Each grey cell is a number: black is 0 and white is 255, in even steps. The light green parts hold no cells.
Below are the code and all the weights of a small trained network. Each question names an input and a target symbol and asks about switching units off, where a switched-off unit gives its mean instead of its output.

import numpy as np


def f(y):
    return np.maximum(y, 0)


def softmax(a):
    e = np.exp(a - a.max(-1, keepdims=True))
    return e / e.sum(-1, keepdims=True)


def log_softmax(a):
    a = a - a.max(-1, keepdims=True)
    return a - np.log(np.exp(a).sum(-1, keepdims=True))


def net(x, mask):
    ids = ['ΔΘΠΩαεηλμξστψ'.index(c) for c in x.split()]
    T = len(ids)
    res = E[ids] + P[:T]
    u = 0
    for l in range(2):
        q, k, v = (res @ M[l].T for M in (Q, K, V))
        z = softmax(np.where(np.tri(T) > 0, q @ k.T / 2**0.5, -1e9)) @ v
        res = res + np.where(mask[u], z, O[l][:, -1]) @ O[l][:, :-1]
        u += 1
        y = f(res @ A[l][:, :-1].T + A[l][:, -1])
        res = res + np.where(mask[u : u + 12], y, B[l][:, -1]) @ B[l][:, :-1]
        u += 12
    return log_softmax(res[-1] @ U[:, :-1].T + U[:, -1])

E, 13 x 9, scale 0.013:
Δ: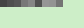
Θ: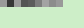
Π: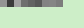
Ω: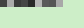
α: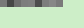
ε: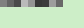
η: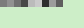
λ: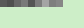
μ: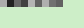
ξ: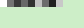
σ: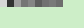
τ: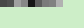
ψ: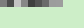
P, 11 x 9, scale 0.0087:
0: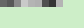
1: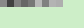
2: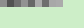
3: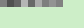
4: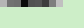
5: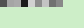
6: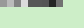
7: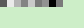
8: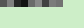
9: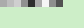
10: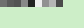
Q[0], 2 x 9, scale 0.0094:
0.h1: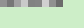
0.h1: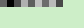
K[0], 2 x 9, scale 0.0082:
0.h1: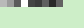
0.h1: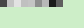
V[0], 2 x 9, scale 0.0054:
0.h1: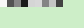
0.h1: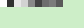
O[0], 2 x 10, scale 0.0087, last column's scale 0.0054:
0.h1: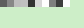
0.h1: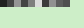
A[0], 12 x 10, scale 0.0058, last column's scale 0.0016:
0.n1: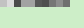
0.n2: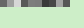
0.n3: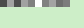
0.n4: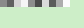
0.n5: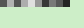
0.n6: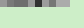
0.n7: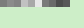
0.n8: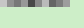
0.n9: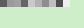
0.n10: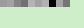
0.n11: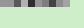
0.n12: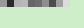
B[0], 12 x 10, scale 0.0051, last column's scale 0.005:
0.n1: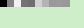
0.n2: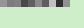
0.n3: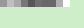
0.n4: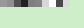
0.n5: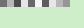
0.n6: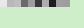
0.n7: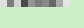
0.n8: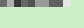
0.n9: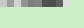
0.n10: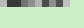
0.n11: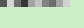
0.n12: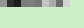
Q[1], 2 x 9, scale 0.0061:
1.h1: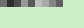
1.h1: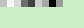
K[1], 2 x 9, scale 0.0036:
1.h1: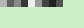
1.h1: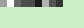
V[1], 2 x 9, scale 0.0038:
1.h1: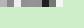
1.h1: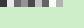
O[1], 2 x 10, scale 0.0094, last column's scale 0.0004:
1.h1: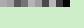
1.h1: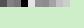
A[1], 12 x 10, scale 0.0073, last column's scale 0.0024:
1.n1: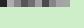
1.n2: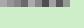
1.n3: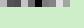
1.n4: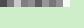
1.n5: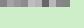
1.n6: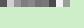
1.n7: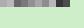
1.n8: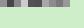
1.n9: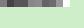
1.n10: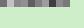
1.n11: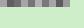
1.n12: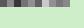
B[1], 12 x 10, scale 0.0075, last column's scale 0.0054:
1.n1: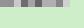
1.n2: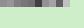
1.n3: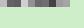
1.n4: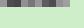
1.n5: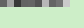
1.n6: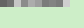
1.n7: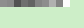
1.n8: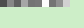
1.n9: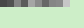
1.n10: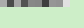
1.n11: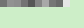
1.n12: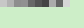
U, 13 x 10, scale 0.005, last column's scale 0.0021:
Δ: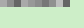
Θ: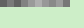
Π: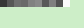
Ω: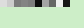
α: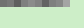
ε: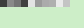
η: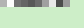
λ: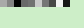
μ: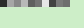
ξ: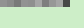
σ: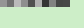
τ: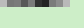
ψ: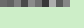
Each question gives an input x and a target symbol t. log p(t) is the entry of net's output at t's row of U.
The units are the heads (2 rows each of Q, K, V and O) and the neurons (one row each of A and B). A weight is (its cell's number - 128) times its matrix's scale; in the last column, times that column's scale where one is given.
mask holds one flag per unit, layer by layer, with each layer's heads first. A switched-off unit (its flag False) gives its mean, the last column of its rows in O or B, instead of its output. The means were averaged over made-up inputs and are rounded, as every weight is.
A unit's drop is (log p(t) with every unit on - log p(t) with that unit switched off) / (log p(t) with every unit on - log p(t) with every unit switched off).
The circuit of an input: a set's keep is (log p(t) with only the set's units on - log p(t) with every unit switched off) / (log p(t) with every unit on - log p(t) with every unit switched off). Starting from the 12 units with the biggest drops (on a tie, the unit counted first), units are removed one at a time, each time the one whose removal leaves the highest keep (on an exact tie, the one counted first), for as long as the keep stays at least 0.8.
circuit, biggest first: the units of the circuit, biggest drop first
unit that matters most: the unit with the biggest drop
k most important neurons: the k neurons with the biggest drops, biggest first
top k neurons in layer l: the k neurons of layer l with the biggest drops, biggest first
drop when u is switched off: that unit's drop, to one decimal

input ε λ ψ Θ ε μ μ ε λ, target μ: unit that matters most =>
1.h1
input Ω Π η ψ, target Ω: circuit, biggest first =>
0.h1, 1.n3
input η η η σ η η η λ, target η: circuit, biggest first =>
0.n4, 1.n12, 0.h1
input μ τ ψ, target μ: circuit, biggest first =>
1.h1, 1.n8, 0.n12
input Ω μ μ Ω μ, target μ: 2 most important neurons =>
1.n8, 0.n6
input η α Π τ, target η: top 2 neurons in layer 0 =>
0.n4, 0.n7
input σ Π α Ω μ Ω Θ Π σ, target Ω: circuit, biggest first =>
0.h1, 0.n6
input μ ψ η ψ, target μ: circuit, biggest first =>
1.n8, 1.h1, 0.n12
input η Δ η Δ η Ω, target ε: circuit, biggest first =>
1.h1, 1.n6
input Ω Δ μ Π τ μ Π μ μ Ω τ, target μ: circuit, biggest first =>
1.h1, 1.n8
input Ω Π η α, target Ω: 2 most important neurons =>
0.n6, 1.n3
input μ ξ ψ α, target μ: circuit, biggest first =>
1.h1, 1.n8, 0.n12
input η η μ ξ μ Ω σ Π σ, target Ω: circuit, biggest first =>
0.h1, 1.h1, 1.n3
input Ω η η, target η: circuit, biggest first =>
1.h1, 0.h1, 1.n7, 0.n6
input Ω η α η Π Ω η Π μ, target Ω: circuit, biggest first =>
0.h1, 0.n6
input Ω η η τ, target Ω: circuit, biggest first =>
0.h1
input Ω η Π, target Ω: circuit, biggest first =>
0.h1, 1.n3
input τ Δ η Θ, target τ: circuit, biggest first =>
0.h1, 1.n8
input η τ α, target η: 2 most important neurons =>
0.n4, 0.n7
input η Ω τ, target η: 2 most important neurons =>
0.n4, 1.n12
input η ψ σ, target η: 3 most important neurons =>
0.n4, 0.n7, 0.n12
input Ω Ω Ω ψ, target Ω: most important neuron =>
0.n6
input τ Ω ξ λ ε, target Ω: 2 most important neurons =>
0.n6, 1.n3
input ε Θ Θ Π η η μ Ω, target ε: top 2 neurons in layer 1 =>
1.n1, 1.n6
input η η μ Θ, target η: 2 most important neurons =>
0.n4, 1.n12
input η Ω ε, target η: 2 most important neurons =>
0.n4, 0.n7
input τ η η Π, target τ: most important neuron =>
1.n3
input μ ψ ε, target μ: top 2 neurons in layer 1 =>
1.n8, 1.n10
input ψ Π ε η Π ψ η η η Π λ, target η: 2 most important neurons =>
1.n12, 0.n4
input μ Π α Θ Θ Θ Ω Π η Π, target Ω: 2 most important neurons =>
1.n3, 0.n6
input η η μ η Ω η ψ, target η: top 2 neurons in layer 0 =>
0.n4, 0.n12
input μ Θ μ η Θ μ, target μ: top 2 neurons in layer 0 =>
0.n11, 0.n5
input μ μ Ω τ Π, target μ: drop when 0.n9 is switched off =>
0.1
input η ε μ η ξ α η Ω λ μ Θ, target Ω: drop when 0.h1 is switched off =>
1.1
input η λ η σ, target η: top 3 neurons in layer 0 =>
0.n4, 0.n12, 0.n7
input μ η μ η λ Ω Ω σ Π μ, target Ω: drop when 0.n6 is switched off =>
0.3
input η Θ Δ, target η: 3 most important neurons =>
0.n4, 1.n12, 0.n7
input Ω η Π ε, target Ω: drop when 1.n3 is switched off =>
0.3
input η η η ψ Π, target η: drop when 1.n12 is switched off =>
0.2
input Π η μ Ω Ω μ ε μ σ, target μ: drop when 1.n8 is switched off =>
0.3
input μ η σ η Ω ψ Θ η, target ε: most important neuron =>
0.n8
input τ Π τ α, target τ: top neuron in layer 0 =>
0.n6
